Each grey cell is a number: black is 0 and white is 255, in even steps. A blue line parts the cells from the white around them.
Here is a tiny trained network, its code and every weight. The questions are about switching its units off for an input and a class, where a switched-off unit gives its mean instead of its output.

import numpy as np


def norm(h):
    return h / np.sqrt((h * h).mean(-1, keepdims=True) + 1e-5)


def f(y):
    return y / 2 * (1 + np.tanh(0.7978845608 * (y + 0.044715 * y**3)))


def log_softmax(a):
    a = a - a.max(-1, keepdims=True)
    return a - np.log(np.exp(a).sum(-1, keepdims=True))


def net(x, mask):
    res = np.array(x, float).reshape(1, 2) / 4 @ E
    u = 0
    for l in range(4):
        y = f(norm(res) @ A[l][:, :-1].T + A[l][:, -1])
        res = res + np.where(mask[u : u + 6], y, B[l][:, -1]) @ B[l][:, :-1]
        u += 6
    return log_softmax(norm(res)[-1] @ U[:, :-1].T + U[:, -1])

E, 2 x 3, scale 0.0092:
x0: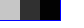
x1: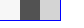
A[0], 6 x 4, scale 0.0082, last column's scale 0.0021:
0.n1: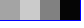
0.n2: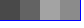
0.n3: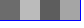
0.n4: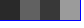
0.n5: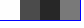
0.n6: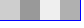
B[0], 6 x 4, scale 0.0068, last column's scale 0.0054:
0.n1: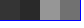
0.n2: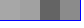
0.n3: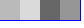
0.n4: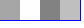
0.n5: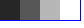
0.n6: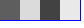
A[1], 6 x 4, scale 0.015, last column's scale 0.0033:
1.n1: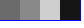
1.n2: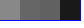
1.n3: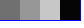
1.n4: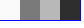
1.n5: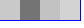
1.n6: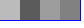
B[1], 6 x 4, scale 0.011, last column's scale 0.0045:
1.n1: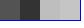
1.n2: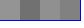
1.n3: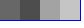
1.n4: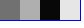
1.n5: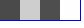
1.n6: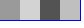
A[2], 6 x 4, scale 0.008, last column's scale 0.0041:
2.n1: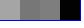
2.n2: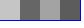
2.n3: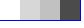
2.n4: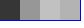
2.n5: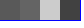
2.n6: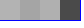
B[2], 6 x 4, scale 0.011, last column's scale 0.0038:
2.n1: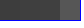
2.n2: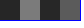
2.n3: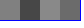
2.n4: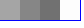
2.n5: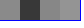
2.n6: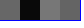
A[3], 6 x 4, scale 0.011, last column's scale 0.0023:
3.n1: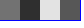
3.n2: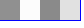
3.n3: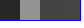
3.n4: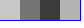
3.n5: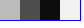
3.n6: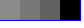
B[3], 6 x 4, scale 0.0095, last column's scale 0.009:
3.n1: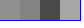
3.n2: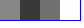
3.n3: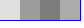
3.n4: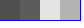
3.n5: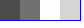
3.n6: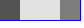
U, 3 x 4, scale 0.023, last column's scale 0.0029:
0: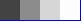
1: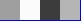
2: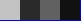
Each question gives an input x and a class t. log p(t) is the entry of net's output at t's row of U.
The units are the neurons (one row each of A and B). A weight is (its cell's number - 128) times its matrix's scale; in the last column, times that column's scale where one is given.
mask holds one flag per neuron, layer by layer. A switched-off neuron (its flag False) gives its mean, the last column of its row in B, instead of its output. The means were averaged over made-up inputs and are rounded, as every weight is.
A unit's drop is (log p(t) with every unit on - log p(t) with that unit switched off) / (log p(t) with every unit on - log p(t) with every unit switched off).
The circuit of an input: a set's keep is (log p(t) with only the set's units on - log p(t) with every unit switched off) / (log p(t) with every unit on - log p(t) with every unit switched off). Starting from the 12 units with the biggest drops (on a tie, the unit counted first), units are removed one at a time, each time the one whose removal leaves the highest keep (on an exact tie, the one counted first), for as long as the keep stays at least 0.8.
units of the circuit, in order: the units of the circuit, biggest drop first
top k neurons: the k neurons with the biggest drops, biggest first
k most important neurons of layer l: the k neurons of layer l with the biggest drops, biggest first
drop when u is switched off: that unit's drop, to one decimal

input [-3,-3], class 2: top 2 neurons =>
(1.n5; 3.n2)
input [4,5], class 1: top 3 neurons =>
(1.n5; 1.n6; 1.n4)
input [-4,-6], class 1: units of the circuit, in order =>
(3.n5)
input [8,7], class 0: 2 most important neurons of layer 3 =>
(3.n5; 3.n4)
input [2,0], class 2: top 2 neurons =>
(0.n5; 0.n6)
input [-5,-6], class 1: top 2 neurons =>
(3.n5; 3.n4)
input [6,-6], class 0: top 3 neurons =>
(3.n5; 1.n5; 0.n6)
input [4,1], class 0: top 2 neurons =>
(1.n1; 1.n3)
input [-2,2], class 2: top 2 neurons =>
(0.n6; 3.n5)
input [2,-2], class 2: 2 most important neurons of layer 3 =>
(3.n2; 3.n5)
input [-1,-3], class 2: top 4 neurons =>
(3.n2; 1.n5; 1.n4; 0.n6)
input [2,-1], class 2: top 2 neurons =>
(3.n2; 1.n5)
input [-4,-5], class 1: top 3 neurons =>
(3.n5; 3.n4; 0.n5)
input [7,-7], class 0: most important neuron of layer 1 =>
(1.n5)
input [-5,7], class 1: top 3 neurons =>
(1.n5; 0.n5; 1.n4)
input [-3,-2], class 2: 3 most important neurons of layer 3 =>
(3.n5; 3.n4; 3.n1)
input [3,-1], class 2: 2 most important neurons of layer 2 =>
(2.n5; 2.n4)
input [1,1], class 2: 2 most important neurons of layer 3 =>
(3.n5; 3.n1)
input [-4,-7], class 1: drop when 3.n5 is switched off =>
0.2
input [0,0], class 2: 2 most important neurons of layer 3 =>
(3.n2; 3.n5)
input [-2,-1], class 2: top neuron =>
(3.n5)
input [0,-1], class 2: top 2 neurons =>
(3.n2; 1.n5)
